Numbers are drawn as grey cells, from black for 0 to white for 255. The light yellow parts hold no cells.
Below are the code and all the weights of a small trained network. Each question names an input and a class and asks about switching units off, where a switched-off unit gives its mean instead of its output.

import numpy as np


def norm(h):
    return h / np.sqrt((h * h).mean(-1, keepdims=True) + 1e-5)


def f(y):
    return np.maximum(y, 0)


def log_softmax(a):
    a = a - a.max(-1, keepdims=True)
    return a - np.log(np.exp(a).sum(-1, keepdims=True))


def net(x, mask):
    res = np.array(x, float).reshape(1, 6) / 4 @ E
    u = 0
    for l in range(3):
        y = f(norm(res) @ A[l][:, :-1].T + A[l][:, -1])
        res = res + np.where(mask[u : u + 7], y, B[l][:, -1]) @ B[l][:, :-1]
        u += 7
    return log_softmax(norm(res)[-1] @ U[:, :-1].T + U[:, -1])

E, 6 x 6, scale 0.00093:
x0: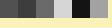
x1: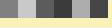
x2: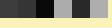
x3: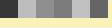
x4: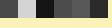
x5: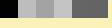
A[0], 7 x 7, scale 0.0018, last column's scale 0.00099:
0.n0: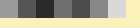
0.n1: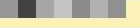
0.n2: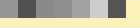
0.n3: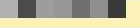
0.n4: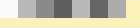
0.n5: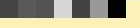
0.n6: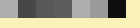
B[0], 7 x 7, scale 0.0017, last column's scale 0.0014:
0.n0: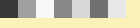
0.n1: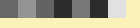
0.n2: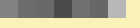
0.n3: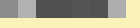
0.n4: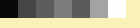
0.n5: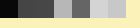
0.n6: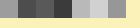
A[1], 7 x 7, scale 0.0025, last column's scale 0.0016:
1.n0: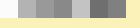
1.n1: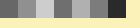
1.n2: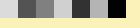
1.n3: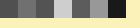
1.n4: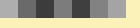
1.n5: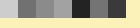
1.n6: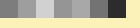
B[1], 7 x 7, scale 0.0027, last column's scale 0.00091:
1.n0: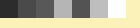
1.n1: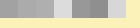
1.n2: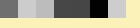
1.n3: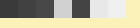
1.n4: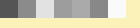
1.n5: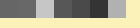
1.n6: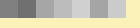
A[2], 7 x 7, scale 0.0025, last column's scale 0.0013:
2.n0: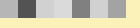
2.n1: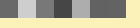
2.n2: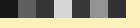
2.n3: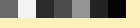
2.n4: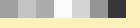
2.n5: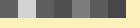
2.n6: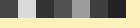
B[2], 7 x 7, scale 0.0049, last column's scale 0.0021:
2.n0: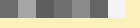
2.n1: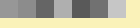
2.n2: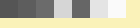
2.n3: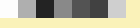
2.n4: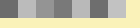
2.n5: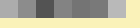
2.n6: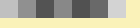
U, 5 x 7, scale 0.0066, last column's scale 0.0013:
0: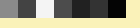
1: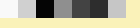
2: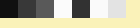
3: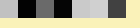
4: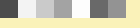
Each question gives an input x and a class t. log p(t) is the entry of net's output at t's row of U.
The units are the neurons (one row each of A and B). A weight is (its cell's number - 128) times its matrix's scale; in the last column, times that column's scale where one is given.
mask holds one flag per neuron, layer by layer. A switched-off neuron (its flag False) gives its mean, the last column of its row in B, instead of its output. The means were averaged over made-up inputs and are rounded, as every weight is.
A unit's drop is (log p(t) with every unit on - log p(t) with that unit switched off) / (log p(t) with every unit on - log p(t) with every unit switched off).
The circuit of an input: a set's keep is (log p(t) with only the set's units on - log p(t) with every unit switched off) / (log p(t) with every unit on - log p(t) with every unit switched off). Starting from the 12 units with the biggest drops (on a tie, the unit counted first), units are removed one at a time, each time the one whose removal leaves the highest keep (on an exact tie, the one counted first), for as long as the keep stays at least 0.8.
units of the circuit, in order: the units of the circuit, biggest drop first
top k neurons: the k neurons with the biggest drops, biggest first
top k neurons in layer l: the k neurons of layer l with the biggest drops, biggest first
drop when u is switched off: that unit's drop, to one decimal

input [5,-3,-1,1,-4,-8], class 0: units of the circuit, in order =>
(1.n2 2.n2 2.n3)
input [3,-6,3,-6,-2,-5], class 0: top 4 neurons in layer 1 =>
(1.n2 1.n5 1.n0 1.n4)
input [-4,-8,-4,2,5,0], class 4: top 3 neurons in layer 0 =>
(0.n1 0.n3 0.n2)
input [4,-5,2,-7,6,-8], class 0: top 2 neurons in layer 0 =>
(0.n4 0.n0)
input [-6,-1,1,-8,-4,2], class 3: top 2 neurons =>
(2.n2 2.n3)
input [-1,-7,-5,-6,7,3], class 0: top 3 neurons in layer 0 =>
(0.n1 0.n0 0.n3)
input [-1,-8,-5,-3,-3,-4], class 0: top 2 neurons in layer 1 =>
(1.n2 1.n5)
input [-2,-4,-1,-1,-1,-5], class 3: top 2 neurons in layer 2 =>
(2.n2 2.n3)
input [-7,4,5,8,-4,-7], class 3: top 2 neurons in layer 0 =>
(0.n1 0.n6)
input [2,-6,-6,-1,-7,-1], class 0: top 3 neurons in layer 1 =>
(1.n2 1.n5 1.n4)
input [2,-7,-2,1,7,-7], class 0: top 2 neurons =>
(2.n2 2.n3)
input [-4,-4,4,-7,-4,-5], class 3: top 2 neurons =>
(0.n6 2.n3)
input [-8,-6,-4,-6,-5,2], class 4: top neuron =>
(2.n0)
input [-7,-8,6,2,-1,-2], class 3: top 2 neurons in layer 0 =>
(0.n4 0.n6)
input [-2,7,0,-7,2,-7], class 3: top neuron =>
(2.n3)
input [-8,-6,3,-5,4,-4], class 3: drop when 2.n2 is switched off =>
0.2
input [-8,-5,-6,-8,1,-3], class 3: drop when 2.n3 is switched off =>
0.2
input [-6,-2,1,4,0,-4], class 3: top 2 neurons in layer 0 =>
(0.n1 0.n6)
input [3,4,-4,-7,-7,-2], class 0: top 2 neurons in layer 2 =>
(2.n2 2.n3)
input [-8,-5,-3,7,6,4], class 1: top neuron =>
(2.n3)
